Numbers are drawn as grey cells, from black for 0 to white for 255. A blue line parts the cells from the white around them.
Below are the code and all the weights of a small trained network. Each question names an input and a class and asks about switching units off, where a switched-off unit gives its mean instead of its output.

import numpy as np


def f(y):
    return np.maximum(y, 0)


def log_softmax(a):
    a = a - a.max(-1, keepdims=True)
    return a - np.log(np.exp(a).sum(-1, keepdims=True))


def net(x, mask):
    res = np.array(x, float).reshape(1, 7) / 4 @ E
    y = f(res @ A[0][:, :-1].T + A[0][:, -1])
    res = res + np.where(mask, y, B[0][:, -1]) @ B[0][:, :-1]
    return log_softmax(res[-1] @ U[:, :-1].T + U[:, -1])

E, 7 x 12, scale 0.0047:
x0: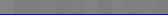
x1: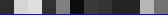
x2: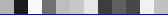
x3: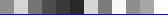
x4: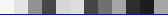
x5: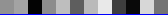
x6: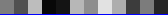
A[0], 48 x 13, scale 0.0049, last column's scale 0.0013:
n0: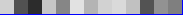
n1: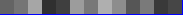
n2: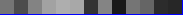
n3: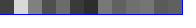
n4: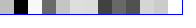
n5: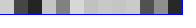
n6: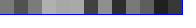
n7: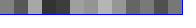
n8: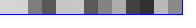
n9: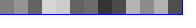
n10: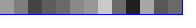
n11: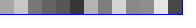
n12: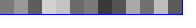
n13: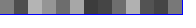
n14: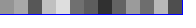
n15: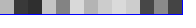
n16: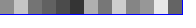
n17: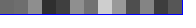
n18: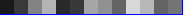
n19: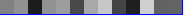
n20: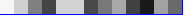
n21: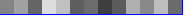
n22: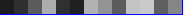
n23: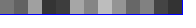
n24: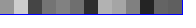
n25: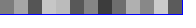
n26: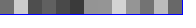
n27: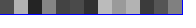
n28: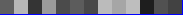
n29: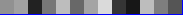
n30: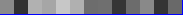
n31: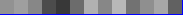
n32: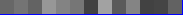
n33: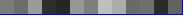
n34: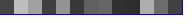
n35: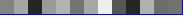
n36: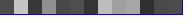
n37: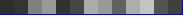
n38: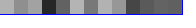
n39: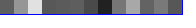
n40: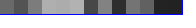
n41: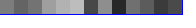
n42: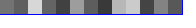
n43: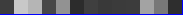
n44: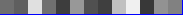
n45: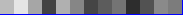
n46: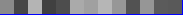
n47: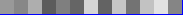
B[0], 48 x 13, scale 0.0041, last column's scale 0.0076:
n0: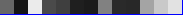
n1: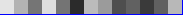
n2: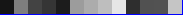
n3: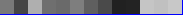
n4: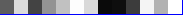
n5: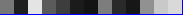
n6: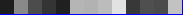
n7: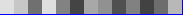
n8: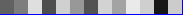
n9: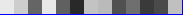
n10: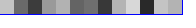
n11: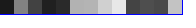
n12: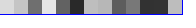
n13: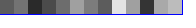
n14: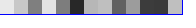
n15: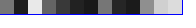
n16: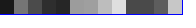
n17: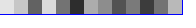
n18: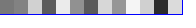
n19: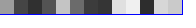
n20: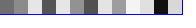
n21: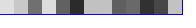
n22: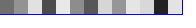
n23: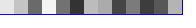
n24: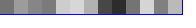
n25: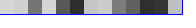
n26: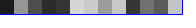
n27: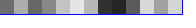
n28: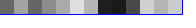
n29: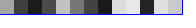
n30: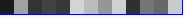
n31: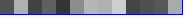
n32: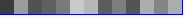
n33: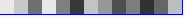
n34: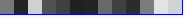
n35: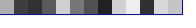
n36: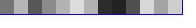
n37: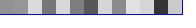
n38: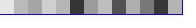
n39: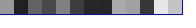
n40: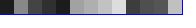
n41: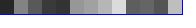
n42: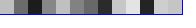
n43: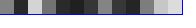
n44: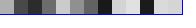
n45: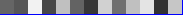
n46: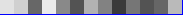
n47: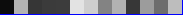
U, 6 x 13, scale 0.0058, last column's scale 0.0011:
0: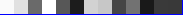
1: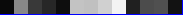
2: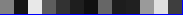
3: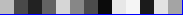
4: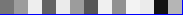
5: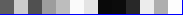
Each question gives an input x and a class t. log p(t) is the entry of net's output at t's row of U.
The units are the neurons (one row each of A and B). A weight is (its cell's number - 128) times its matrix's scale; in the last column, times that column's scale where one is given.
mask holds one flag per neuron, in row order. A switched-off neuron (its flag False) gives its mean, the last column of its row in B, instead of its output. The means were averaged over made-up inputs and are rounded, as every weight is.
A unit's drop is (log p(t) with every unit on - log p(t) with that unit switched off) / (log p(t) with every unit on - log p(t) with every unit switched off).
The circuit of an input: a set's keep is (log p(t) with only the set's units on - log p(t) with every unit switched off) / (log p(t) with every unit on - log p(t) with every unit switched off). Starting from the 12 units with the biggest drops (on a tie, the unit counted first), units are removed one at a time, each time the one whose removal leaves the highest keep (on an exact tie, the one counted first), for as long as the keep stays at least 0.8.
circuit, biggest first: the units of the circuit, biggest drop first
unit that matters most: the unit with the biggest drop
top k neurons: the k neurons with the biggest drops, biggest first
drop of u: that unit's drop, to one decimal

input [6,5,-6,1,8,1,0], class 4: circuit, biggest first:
[n20]
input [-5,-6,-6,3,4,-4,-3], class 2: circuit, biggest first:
[n0 n15]
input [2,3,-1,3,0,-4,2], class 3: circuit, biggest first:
[n44 n42]
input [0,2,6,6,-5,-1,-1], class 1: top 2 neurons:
[n47 n16]
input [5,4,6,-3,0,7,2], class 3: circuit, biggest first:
[n29 n19]
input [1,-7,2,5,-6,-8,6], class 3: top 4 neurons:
[n44 n42 n43 n34]
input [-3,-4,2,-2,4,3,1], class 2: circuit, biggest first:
[n0 n5]
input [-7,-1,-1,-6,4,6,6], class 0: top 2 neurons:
[n38 n17]
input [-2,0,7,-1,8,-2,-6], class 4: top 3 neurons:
[n20 n8 n45]
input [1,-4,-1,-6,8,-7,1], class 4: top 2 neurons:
[n20 n8]
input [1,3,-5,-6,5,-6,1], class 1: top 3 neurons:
[n2 n6 n40]
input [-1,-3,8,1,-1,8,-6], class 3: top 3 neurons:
[n29 n19 n35]
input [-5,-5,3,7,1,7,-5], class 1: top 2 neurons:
[n11 n47]
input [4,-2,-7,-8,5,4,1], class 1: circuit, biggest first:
[n6]
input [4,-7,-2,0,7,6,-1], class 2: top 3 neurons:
[n0 n5 n15]
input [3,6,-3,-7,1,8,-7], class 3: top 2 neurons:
[n29 n19]
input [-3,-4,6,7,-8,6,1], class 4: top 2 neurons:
[n22 n37]
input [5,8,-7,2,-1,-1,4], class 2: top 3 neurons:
[n43 n34 n4]
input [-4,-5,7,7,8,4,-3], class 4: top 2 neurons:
[n20 n8]
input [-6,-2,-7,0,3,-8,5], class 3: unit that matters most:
n44
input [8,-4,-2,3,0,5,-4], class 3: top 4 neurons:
[n35 n29 n19 n43]
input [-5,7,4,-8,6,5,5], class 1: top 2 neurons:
[n30 n2]
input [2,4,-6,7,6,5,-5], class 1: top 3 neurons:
[n11 n16 n26]
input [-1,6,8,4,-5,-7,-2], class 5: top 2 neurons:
[n4 n47]
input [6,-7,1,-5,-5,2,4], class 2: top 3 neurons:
[n15 n5 n0]
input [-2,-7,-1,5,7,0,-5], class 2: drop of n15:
0.4
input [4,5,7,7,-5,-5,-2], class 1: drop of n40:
0.0
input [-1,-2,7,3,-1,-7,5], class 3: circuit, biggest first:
[n44]
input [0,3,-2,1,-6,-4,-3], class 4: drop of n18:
0.2
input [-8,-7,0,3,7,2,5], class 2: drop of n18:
0.1
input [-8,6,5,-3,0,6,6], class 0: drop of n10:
0.1
